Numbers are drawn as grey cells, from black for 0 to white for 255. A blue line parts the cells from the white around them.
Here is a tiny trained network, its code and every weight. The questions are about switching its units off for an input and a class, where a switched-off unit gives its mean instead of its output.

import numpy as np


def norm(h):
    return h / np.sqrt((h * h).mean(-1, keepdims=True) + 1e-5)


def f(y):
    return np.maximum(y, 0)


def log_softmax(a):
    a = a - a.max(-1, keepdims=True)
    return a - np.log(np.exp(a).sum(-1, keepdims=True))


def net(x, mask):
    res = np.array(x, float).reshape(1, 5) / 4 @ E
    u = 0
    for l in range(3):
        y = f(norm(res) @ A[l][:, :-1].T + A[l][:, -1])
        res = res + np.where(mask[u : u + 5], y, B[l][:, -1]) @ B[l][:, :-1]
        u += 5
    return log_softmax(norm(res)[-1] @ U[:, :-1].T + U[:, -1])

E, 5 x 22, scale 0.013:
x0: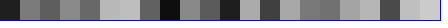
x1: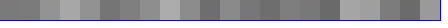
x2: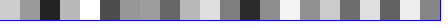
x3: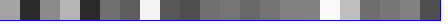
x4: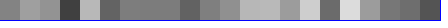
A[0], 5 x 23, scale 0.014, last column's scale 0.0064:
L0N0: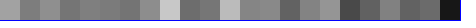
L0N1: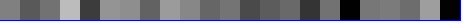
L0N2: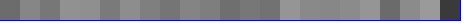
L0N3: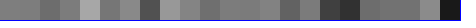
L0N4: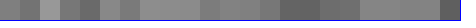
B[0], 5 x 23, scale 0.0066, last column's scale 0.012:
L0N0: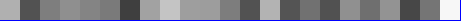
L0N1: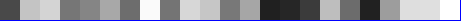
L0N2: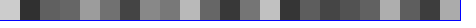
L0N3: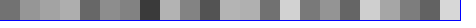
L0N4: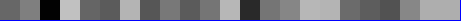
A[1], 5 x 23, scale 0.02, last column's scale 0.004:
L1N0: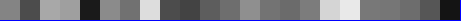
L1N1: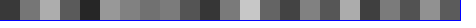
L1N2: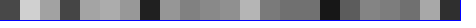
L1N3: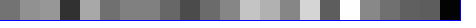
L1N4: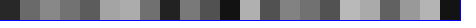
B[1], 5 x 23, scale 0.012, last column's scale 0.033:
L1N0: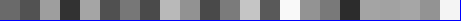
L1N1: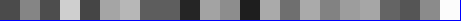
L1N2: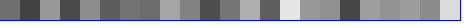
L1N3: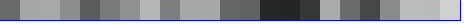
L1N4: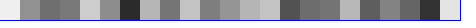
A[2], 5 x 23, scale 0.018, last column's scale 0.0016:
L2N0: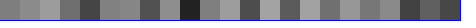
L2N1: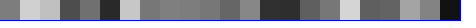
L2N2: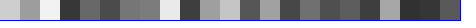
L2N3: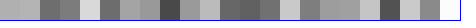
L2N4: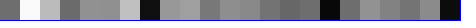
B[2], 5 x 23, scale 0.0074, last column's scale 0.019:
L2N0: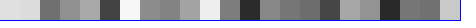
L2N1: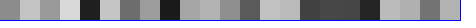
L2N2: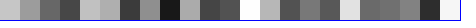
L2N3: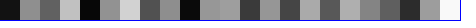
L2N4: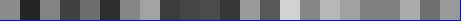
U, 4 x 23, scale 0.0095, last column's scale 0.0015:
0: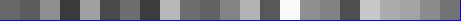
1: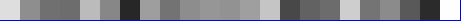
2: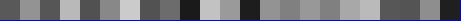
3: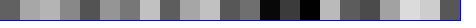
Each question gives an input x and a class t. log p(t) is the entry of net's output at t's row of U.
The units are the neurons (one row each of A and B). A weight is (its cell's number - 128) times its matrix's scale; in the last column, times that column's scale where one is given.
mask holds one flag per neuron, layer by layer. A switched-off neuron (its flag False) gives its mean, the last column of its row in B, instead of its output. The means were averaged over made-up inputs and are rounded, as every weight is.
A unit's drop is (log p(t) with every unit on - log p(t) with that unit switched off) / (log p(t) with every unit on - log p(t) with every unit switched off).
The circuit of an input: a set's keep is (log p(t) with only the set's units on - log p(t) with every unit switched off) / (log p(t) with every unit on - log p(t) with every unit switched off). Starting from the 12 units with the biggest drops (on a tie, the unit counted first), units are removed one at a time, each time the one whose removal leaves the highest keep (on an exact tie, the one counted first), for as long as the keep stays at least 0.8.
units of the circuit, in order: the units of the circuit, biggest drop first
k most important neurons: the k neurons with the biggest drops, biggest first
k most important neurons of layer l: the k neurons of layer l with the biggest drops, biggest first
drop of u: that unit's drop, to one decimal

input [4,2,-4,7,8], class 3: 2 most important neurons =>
L1N3, L0N1
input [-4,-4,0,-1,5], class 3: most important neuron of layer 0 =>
L0N1
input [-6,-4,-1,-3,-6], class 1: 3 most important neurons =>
L0N0, L1N3, L2N2
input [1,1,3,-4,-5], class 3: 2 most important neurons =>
L0N1, L1N0
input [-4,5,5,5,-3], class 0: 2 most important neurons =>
L1N1, L1N4
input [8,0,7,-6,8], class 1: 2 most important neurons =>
L1N4, L1N1
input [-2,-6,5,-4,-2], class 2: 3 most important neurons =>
L1N0, L2N3, L1N4
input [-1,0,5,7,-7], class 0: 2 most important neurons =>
L1N3, L1N0
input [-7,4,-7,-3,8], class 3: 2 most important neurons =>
L1N3, L1N4
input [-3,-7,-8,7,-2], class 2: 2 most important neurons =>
L1N1, L1N2
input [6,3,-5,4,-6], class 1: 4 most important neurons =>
L1N4, L1N3, L1N2, L2N3
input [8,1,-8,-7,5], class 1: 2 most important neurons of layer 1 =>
L1N4, L1N0
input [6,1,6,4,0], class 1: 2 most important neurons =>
L1N4, L1N1
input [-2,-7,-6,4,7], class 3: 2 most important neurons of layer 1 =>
L1N3, L1N0
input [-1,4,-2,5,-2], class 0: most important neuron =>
L1N0
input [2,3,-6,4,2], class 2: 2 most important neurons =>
L1N1, L1N2
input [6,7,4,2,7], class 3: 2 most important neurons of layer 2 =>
L2N2, L2N1
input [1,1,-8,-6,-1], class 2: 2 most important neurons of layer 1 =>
L1N1, L1N0
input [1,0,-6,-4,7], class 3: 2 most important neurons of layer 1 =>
L1N3, L1N2
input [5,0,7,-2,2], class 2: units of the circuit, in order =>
L2N3
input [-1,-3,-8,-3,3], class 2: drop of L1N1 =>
1.3
